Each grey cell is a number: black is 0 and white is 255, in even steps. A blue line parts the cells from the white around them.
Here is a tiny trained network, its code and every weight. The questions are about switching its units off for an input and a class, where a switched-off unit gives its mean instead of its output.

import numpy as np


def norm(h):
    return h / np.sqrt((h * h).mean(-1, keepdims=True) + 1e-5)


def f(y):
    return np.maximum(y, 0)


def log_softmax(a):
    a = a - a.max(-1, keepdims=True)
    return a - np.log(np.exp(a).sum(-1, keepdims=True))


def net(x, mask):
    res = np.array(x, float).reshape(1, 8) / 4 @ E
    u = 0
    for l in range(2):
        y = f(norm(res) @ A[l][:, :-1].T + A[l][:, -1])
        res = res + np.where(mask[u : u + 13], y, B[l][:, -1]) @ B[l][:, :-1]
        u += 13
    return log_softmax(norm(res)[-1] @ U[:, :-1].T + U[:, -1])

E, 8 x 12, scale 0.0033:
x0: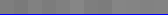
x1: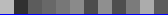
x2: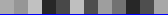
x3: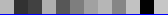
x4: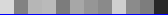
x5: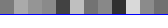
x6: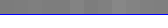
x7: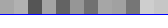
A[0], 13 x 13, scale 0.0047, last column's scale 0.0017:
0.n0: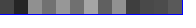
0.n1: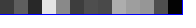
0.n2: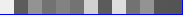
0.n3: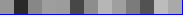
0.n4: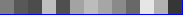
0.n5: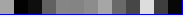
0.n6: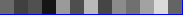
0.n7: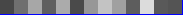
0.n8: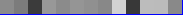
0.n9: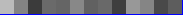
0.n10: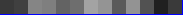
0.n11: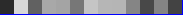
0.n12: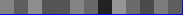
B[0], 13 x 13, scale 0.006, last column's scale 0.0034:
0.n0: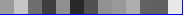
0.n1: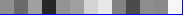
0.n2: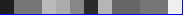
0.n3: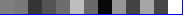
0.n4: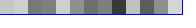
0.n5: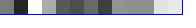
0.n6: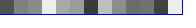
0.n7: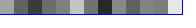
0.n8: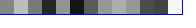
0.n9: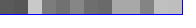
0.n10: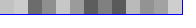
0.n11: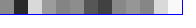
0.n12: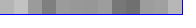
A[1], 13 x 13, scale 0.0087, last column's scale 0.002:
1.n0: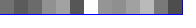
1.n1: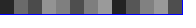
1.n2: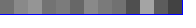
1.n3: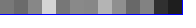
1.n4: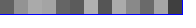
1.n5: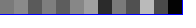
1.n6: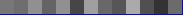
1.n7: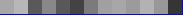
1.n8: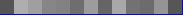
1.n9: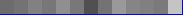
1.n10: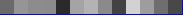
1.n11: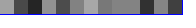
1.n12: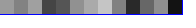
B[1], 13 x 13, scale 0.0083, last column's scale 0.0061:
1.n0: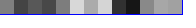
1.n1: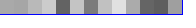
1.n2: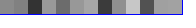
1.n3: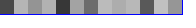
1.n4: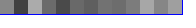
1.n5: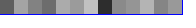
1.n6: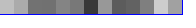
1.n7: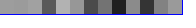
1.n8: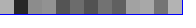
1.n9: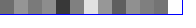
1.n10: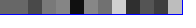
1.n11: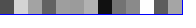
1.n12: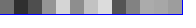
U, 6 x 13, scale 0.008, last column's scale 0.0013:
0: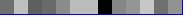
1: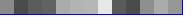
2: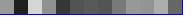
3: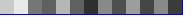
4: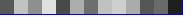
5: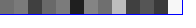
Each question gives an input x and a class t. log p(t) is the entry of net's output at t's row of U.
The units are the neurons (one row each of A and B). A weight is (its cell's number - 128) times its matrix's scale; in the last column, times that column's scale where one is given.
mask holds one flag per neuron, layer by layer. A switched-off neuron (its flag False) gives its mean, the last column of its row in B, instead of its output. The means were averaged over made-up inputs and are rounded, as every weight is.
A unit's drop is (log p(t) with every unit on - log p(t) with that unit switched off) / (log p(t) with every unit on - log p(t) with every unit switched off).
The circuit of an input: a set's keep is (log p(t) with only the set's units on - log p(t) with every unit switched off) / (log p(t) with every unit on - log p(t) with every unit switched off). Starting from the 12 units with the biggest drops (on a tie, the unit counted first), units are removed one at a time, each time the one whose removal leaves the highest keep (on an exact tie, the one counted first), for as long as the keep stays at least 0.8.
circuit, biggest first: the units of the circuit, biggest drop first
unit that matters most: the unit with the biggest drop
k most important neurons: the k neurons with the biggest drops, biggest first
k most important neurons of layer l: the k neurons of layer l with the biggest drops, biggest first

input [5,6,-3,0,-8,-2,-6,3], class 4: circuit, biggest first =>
[1.n1]
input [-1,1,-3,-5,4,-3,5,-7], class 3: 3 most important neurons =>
[0.n0; 0.n3; 1.n6]
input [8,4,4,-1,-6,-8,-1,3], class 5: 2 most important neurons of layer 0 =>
[0.n8; 0.n2]
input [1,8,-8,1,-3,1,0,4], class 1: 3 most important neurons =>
[0.n1; 1.n0; 0.n11]
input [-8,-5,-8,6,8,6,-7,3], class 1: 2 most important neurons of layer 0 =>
[0.n1; 0.n6]
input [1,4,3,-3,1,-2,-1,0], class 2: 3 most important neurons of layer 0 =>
[0.n5; 0.n3; 0.n1]
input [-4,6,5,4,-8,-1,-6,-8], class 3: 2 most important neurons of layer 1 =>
[1.n6; 1.n3]
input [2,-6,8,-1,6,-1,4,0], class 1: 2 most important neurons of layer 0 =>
[0.n6; 0.n5]
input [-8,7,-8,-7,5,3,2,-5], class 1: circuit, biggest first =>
[0.n1; 1.n0]
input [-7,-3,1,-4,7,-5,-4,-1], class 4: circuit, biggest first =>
[0.n2; 1.n3]
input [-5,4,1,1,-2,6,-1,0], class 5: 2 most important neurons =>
[1.n10; 0.n11]
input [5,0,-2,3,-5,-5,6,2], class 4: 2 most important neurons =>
[0.n6; 0.n7]
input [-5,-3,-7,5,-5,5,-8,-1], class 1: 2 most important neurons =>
[1.n0; 0.n1]
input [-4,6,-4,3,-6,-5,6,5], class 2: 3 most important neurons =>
[0.n5; 0.n2; 1.n10]
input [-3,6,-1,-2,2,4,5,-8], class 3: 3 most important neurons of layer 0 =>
[0.n10; 0.n11; 0.n0]
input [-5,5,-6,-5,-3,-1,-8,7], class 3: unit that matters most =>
0.n4
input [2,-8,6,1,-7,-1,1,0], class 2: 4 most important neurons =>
[0.n1; 1.n8; 0.n2; 0.n11]
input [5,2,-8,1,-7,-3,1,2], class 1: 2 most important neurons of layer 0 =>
[0.n1; 0.n2]
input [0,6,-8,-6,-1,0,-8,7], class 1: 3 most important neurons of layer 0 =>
[0.n1; 0.n3; 0.n0]
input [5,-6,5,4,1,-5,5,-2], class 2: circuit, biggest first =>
[1.n8]
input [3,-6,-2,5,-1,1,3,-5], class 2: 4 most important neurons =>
[0.n11; 0.n7; 1.n4; 0.n4]
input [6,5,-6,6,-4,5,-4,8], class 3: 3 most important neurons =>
[0.n4; 1.n7; 0.n7]
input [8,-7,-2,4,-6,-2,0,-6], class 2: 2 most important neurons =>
[0.n11; 0.n2]
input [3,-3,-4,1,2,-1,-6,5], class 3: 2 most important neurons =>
[0.n4; 0.n8]
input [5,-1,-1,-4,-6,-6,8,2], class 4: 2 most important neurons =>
[0.n6; 0.n3]
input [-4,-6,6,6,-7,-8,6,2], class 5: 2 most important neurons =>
[0.n1; 0.n3]
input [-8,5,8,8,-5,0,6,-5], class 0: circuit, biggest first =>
[1.n11]
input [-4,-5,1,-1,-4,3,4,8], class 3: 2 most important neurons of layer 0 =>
[0.n4; 0.n5]
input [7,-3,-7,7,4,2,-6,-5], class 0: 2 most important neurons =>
[1.n11; 0.n3]
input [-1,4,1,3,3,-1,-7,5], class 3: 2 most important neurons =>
[0.n4; 0.n8]
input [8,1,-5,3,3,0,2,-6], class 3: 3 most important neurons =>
[0.n0; 0.n10; 1.n6]
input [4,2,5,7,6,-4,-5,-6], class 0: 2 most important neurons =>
[0.n3; 1.n11]
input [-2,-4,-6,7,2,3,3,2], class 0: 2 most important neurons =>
[1.n11; 0.n3]
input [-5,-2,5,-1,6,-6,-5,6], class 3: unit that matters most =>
0.n8
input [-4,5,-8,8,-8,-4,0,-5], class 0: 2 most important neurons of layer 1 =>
[1.n11; 1.n12]
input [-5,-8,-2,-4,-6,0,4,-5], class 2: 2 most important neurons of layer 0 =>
[0.n11; 0.n2]
